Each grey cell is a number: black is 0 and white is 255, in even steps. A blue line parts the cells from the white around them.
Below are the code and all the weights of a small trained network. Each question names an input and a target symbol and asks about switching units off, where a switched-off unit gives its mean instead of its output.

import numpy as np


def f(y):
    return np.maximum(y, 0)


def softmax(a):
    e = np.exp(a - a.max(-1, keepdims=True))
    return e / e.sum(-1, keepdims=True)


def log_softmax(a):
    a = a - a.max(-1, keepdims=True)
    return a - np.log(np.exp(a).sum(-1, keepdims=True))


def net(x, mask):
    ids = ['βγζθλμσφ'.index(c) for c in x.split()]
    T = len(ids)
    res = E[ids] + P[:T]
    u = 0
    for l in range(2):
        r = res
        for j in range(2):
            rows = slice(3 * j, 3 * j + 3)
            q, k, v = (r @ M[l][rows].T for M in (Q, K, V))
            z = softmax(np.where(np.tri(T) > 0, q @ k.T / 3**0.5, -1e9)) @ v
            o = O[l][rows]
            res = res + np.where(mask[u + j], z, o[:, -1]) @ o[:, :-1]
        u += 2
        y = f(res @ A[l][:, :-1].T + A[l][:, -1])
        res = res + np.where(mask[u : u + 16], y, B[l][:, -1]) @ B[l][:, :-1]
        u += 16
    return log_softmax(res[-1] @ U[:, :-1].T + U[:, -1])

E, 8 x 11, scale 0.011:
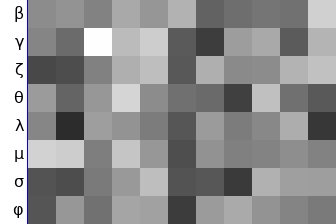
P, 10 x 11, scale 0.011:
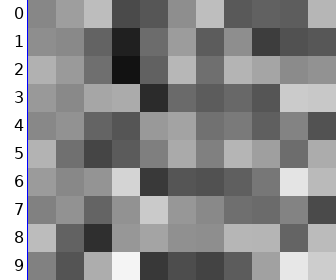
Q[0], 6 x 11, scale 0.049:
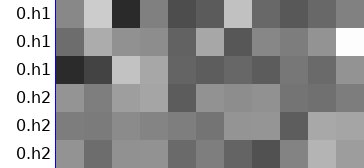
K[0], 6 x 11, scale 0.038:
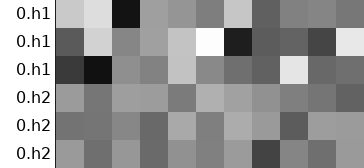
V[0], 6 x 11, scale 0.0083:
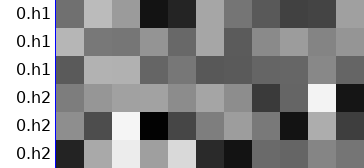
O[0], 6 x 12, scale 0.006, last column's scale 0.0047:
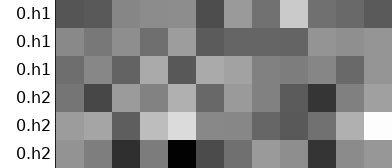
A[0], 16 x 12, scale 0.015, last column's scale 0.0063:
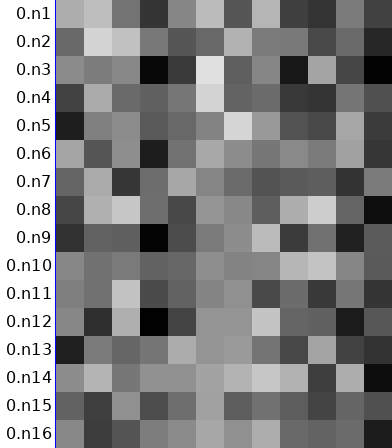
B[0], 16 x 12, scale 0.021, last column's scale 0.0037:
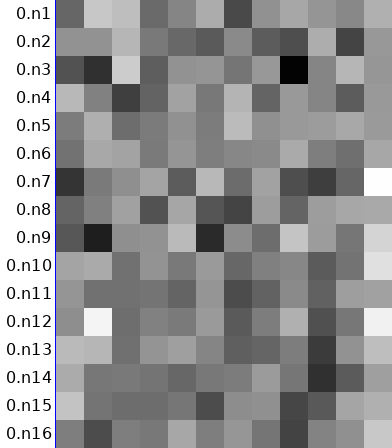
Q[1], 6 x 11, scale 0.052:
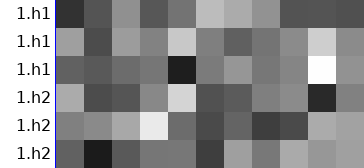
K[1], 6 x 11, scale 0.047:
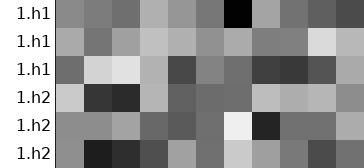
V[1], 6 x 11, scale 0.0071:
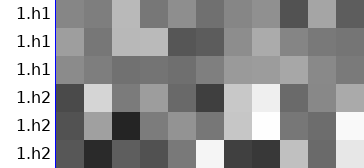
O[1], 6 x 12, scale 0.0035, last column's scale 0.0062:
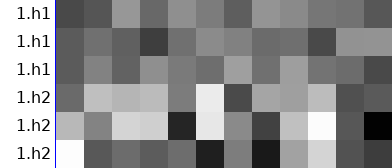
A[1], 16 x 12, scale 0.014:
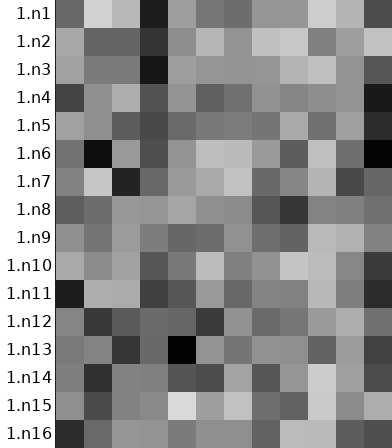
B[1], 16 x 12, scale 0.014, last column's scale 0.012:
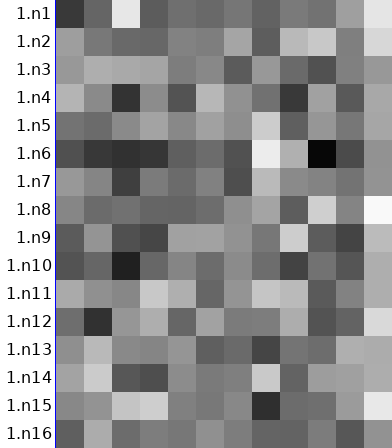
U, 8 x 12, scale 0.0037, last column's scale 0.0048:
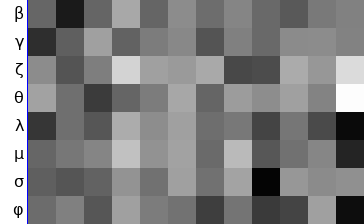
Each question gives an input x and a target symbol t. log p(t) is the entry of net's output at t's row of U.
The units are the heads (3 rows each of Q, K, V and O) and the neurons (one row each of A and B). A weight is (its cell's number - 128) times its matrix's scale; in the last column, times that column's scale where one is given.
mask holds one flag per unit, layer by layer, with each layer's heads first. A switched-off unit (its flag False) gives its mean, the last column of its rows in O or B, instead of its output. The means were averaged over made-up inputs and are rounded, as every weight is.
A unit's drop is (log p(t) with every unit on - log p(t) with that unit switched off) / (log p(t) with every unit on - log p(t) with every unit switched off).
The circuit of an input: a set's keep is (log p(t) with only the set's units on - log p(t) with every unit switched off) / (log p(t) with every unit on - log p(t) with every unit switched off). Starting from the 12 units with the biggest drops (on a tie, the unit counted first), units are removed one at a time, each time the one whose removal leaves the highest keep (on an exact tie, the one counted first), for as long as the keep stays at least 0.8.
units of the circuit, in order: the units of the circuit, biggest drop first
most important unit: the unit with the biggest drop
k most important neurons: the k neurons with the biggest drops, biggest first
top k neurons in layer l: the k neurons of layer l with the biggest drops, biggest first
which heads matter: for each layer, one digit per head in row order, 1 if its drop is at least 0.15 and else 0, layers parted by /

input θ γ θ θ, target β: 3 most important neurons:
[1.n12; 0.n11; 0.n2]
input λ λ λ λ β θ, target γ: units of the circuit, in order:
[0.h2; 1.n1; 0.n8]
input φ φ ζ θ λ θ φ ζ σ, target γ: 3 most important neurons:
[0.n8; 1.n1; 0.n6]
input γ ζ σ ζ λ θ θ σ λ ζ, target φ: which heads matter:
01 / 01
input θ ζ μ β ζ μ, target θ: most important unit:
1.n15
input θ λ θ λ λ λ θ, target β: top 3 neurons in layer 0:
[0.n9; 0.n11; 0.n2]
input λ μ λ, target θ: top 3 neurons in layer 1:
[1.n7; 1.n2; 1.n15]
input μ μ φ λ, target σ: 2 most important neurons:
[0.n2; 1.n4]
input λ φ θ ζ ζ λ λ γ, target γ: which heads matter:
10 / 00
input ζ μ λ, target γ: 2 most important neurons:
[1.n1; 0.n3]
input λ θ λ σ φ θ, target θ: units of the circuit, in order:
[1.n15; 1.n1]
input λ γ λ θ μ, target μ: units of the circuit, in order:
[0.n1; 1.n11; 0.n7; 0.h1]
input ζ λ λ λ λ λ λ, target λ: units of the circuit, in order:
[1.h2; 0.n5; 1.n10; 1.n16]
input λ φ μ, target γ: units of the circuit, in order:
[0.n1; 1.n1]
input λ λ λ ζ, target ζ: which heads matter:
01 / 00
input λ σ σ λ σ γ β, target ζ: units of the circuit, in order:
[0.h2; 1.n15; 0.n12; 0.n7]
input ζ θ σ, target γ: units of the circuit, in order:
[1.n1; 0.h2; 0.n6]
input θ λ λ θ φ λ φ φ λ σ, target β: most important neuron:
[1.n12]
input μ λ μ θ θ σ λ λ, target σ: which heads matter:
10 / 00
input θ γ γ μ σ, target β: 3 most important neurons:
[0.n9; 1.n12; 0.n15]
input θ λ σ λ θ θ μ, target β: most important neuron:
[0.n11]
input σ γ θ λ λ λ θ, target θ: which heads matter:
00 / 01
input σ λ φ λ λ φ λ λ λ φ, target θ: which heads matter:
00 / 01
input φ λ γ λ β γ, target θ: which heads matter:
00 / 00
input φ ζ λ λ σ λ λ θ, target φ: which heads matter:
01 / 00
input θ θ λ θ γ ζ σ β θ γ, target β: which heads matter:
00 / 01
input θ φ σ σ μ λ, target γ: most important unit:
0.h1
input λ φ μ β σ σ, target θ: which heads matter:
01 / 00
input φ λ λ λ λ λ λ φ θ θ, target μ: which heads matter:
00 / 01
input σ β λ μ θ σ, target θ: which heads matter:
01 / 01
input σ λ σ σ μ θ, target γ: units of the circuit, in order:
[0.n8; 0.h2; 1.n1]
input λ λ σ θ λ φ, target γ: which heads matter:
01 / 00
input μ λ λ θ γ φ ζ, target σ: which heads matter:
00 / 01
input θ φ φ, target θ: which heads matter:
10 / 00
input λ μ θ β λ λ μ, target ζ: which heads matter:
01 / 00
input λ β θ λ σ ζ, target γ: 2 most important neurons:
[0.n8; 1.n1]
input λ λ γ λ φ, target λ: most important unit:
0.n9
